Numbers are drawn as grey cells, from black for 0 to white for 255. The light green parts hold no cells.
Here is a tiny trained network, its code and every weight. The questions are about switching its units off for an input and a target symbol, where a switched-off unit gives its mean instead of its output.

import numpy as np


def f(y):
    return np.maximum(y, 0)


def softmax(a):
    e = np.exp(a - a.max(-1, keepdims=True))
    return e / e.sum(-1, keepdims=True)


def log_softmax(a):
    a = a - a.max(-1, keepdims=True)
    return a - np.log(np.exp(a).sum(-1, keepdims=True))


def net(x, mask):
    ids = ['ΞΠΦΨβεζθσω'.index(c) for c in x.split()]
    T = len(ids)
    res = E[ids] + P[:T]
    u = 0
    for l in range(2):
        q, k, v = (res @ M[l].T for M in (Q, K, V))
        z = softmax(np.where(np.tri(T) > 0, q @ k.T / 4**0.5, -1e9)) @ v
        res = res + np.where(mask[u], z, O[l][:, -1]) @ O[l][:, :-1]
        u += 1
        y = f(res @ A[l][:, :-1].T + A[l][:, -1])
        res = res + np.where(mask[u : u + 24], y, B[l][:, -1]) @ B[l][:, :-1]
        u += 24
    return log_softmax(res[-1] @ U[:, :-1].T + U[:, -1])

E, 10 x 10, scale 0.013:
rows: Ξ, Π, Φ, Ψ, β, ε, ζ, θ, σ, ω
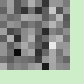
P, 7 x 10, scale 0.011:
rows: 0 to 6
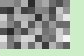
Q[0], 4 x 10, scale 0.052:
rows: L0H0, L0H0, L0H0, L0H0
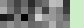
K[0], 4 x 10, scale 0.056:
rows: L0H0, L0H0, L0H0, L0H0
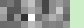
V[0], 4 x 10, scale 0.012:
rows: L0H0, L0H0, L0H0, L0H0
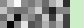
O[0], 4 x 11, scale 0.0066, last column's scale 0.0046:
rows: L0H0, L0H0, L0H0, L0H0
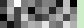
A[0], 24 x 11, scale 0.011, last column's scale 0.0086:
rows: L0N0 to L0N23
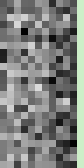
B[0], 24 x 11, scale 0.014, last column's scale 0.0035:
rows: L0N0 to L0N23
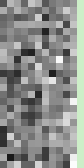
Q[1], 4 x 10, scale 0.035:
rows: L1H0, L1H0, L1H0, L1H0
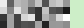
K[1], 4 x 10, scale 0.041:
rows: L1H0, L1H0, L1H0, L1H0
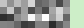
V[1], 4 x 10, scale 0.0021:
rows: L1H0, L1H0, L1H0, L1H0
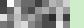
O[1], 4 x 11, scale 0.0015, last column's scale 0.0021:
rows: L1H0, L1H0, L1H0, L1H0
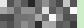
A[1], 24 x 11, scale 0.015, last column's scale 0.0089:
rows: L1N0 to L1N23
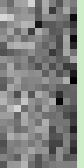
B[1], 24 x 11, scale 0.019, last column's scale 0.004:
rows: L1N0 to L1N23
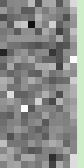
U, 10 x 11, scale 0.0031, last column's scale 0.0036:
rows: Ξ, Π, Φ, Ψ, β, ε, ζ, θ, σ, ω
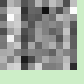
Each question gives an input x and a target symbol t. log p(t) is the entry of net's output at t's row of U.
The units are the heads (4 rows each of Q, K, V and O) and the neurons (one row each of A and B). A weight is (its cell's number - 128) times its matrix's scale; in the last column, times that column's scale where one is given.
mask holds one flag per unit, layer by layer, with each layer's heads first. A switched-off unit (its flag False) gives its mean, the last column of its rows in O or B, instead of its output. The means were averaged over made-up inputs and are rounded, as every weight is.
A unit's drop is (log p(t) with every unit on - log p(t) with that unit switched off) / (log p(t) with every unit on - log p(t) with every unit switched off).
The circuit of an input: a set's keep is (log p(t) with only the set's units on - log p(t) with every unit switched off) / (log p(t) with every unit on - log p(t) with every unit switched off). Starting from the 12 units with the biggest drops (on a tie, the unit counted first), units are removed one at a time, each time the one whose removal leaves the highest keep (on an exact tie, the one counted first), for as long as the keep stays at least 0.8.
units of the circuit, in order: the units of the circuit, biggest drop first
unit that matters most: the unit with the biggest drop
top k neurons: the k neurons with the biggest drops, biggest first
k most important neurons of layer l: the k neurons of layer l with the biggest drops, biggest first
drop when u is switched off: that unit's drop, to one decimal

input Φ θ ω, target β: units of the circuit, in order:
(L0H0; L1N7; L0N2)
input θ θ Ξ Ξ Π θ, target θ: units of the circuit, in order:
(L0H0; L1N22)
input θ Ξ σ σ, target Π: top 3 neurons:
(L0N22; L1N8; L0N21)
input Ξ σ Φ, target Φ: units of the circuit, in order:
(L0H0; L1N23; L0N19; L0N14)
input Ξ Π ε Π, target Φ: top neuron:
(L1N23)
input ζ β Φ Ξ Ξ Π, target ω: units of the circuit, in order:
(L0H0; L0N6; L1N11)
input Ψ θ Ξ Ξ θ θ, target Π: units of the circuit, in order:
(L0H0; L1N6; L0N6; L0N7)
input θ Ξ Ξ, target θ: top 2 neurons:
(L1N22; L0N23)
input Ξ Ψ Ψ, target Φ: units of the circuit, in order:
(L0H0; L1N23; L0N19)
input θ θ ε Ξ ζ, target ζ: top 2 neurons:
(L1N0; L0N3)
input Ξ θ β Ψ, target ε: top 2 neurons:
(L1N13; L1N4)
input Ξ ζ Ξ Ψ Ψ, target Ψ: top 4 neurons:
(L1N15; L0N7; L0N3; L0N22)
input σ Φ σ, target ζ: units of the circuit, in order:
(L0H0; L1N0; L0N7)
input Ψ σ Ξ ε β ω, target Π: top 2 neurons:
(L1N6; L0N6)
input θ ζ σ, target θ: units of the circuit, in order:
(L0H0; L1N22; L0N23)
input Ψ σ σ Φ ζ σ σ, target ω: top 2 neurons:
(L1N14; L0N6)
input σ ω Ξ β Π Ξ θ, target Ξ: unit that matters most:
L0N23
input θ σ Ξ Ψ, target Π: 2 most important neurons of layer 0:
(L0N22; L0N21)
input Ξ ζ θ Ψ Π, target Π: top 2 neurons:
(L0N4; L1N8)
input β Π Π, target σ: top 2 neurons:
(L1N1; L0N14)
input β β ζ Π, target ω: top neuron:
(L1N14)
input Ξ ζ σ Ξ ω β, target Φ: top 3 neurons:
(L0N19; L1N23; L0N14)
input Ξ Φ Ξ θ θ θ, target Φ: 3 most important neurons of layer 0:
(L0N19; L0N14; L0N22)
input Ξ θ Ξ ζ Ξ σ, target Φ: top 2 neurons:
(L1N23; L0N19)
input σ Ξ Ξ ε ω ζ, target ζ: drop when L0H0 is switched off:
1.1
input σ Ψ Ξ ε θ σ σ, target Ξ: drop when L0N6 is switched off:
0.0
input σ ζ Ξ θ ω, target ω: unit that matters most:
L0H0
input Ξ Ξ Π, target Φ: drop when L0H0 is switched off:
0.7
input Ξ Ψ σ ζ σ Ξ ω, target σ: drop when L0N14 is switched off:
0.1
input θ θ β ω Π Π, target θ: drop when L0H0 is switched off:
1.0
